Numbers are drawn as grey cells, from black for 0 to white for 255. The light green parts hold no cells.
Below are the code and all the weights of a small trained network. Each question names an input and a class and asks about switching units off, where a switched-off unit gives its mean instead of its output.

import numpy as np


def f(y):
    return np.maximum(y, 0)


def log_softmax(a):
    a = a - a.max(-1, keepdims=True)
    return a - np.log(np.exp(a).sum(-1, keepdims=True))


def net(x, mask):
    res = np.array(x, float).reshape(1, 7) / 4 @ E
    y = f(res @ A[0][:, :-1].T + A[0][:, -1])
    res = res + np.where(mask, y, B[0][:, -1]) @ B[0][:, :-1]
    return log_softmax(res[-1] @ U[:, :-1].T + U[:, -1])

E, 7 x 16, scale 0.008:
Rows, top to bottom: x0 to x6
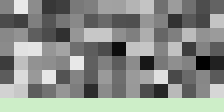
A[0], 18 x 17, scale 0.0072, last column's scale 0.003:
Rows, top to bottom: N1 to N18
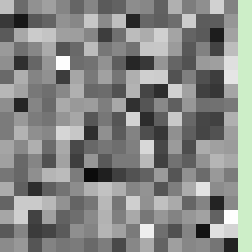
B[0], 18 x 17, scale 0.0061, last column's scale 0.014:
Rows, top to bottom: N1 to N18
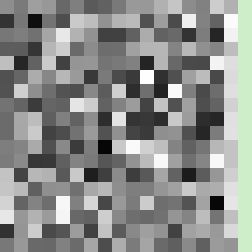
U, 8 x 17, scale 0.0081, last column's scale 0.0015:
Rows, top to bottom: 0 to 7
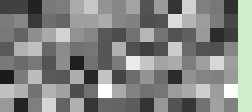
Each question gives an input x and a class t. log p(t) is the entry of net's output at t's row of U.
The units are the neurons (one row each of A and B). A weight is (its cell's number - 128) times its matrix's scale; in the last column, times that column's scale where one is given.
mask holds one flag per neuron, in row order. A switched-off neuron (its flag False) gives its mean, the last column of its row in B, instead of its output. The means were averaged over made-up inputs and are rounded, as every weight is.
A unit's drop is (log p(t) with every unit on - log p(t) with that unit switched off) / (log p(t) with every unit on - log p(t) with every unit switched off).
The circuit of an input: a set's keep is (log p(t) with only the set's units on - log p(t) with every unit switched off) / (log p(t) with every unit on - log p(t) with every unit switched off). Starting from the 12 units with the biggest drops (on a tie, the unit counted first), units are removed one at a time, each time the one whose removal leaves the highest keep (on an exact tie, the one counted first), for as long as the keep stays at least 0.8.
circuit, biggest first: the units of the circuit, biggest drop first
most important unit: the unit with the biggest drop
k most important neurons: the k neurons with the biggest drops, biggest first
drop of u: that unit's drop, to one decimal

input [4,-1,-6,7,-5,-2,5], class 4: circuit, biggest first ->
[N11]
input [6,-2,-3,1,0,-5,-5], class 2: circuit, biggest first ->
[N10 N9]
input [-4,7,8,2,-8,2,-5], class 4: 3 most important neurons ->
[N12 N11 N3]
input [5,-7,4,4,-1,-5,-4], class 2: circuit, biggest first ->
[N15 N10]
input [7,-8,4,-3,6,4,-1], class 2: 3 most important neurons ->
[N6 N15 N3]
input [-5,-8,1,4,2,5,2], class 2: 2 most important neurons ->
[N15 N3]
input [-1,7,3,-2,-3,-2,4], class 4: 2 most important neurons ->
[N12 N1]
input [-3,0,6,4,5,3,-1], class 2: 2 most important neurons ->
[N6 N3]
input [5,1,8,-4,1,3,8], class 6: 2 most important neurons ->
[N16 N14]
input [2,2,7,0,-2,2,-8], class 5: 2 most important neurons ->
[N6 N17]
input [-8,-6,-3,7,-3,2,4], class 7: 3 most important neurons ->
[N13 N5 N6]
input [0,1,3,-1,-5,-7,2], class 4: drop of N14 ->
0.0
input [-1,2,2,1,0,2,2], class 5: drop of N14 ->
0.2
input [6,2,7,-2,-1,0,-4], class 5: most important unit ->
N17
